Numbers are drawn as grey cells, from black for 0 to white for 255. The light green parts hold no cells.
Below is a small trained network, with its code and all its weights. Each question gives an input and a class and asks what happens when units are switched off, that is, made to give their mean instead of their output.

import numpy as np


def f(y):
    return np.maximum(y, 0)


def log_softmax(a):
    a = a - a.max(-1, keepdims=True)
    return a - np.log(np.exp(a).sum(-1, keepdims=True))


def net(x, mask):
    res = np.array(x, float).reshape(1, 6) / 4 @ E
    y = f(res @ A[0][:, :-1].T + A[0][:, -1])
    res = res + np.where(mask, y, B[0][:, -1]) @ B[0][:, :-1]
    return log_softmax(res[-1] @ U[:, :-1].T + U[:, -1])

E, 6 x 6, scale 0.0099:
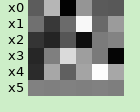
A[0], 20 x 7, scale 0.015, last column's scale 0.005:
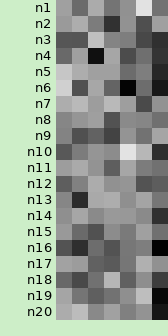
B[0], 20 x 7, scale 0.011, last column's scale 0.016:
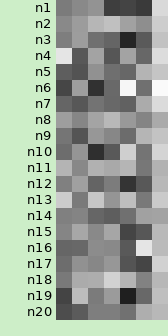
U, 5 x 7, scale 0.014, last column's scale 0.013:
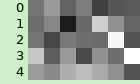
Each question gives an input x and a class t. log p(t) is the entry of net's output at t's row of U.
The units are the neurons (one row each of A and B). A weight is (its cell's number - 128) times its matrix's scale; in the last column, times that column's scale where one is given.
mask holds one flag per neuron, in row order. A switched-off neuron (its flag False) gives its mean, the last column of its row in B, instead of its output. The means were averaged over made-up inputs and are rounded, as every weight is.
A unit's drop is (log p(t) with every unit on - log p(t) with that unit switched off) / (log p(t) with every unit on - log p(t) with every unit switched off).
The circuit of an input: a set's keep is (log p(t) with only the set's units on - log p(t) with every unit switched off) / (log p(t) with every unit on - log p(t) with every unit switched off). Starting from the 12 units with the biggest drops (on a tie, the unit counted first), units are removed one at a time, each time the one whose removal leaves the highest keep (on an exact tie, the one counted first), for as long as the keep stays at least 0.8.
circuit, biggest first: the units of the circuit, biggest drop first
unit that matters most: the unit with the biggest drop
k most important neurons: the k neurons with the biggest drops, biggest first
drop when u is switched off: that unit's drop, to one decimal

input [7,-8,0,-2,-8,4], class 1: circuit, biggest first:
[n6]
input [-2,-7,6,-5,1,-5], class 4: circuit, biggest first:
[n2; n8]
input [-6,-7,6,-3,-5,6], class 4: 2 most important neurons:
[n2; n8]
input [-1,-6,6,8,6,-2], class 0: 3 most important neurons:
[n3; n12; n6]
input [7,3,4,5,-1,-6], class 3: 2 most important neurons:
[n4; n19]
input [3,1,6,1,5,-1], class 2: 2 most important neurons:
[n6; n16]
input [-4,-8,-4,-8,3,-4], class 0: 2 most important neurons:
[n1; n19]
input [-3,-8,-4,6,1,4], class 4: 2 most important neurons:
[n2; n11]
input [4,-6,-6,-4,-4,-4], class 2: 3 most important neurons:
[n5; n20; n7]
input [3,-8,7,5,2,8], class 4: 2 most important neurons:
[n2; n7]
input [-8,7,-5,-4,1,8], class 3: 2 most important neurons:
[n1; n13]
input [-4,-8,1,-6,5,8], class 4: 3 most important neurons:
[n11; n2; n8]
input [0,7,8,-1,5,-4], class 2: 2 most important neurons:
[n16; n6]
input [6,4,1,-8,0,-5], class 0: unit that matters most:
n19
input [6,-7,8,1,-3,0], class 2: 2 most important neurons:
[n16; n9]
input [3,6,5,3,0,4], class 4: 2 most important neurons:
[n18; n7]
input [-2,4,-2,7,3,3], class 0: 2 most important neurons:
[n3; n12]
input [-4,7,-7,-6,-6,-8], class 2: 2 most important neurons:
[n5; n20]
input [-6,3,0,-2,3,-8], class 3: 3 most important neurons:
[n6; n1; n13]
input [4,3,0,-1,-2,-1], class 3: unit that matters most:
n4
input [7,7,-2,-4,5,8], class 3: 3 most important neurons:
[n4; n6; n2]
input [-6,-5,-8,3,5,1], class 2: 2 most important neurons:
[n7; n6]
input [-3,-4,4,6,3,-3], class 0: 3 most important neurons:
[n3; n12; n4]
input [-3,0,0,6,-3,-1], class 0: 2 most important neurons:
[n3; n4]
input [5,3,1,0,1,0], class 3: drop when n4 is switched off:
0.3
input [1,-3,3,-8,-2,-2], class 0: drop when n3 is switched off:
0.0
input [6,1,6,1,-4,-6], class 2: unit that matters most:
n16
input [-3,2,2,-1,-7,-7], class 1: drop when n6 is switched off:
1.1
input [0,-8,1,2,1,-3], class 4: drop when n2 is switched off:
0.1
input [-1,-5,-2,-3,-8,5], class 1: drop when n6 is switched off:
1.1
